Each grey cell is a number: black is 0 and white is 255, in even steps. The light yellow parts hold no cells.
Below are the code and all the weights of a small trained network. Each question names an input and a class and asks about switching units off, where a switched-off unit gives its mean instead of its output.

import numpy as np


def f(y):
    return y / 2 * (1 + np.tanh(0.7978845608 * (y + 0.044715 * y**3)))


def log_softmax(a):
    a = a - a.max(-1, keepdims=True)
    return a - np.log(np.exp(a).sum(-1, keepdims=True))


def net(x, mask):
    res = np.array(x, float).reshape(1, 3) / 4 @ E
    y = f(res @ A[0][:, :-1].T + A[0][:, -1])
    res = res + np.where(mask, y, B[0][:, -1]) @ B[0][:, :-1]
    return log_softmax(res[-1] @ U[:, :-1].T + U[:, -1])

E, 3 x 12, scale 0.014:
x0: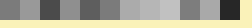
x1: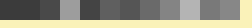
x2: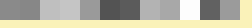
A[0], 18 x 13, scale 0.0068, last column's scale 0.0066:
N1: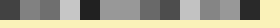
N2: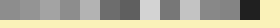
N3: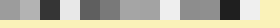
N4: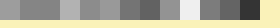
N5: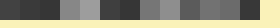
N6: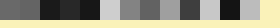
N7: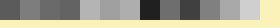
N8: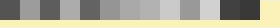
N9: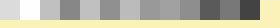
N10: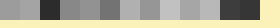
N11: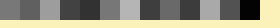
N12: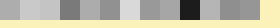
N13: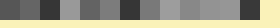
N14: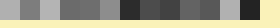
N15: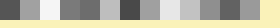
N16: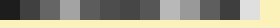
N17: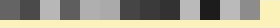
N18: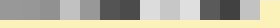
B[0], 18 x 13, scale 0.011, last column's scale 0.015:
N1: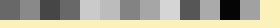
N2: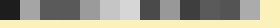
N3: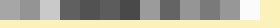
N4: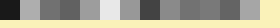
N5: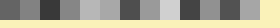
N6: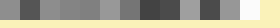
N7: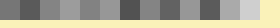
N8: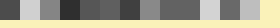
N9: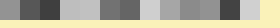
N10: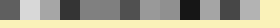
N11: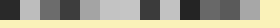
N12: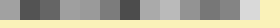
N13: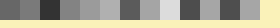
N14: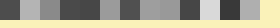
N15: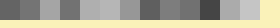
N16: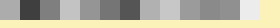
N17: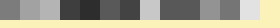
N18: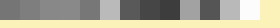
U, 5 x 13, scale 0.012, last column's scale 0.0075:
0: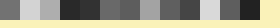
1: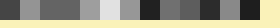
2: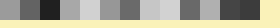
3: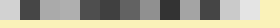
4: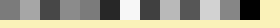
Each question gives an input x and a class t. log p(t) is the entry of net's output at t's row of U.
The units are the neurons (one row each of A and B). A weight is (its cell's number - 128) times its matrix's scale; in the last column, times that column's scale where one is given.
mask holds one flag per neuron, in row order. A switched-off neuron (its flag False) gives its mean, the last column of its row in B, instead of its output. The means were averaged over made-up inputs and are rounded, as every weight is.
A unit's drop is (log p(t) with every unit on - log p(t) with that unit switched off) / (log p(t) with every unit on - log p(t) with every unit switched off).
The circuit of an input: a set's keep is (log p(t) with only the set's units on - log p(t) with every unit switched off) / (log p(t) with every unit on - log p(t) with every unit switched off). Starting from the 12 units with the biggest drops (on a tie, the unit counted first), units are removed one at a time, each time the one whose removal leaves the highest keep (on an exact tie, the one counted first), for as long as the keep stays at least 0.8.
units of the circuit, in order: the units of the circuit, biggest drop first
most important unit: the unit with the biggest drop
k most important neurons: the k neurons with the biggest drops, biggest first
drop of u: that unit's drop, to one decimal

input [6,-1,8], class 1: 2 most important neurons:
[N18 N15]
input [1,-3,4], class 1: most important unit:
N16
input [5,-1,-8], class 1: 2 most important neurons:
[N6 N11]
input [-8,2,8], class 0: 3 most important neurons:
[N17 N14 N6]
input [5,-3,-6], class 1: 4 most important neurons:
[N6 N17 N11 N14]
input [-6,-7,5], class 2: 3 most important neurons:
[N9 N3 N8]
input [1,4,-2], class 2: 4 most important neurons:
[N18 N17 N5 N3]
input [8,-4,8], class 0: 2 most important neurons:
[N3 N8]
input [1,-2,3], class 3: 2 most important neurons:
[N11 N1]
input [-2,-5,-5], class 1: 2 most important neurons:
[N16 N11]
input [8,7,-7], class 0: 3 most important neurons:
[N8 N3 N10]
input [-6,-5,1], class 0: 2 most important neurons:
[N17 N14]
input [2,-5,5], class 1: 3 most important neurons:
[N18 N16 N15]
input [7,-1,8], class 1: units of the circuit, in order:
[N18]
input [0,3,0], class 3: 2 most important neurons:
[N9 N11]
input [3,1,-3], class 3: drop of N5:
0.0
